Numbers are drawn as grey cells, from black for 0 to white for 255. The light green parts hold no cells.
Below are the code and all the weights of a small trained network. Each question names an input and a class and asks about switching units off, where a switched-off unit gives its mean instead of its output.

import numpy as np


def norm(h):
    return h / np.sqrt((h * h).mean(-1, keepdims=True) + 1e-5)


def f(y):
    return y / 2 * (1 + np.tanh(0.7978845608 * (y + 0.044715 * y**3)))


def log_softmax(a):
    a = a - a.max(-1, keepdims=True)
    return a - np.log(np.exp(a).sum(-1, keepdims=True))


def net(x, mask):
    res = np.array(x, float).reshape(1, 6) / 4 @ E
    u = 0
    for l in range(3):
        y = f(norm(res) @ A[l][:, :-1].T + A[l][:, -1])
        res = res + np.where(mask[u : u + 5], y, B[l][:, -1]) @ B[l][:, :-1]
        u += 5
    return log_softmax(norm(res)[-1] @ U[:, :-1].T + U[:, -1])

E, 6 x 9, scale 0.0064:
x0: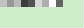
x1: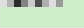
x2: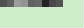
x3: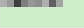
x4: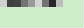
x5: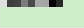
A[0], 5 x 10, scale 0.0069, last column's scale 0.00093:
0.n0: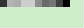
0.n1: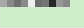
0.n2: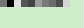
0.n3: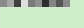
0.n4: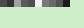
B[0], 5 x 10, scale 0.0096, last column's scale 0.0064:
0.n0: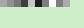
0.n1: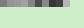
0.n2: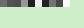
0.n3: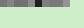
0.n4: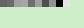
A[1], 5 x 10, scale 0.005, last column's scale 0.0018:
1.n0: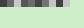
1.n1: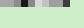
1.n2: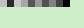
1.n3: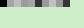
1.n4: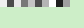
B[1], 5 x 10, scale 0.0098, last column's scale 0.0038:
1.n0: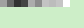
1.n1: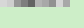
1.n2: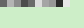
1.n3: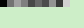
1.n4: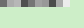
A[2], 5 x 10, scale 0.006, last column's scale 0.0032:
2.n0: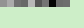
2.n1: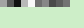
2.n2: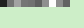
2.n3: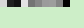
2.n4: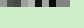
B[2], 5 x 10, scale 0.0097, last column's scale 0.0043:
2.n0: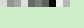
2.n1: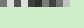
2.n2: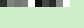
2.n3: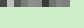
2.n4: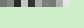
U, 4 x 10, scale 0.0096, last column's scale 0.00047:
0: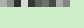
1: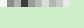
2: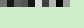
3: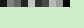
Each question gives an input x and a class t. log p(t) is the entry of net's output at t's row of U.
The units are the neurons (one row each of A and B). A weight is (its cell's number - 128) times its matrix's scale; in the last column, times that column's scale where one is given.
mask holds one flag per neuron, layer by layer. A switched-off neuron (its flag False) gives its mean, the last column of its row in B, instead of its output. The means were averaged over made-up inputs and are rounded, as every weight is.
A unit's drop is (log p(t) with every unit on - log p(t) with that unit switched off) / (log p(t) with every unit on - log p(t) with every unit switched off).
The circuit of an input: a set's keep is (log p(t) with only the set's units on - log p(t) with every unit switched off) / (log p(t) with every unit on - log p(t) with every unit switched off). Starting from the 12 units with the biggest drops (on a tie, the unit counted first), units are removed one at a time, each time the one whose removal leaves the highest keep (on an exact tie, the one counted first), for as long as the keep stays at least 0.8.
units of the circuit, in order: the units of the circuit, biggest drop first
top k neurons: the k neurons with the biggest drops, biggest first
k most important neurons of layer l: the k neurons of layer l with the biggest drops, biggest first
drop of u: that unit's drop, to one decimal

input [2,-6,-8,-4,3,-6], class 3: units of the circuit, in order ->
2.n2
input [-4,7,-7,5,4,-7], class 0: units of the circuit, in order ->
0.n1, 2.n1
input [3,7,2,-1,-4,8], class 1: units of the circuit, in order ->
0.n2, 1.n4
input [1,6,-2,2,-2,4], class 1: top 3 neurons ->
0.n2, 1.n4, 1.n1
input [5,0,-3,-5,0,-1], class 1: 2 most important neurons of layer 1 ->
1.n3, 1.n1
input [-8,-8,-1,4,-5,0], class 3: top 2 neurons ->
0.n0, 1.n3
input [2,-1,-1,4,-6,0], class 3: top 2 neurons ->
1.n3, 2.n2
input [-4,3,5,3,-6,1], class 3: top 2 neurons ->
0.n0, 1.n3
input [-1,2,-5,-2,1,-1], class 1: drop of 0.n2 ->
0.9
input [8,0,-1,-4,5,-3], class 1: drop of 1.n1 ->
0.4
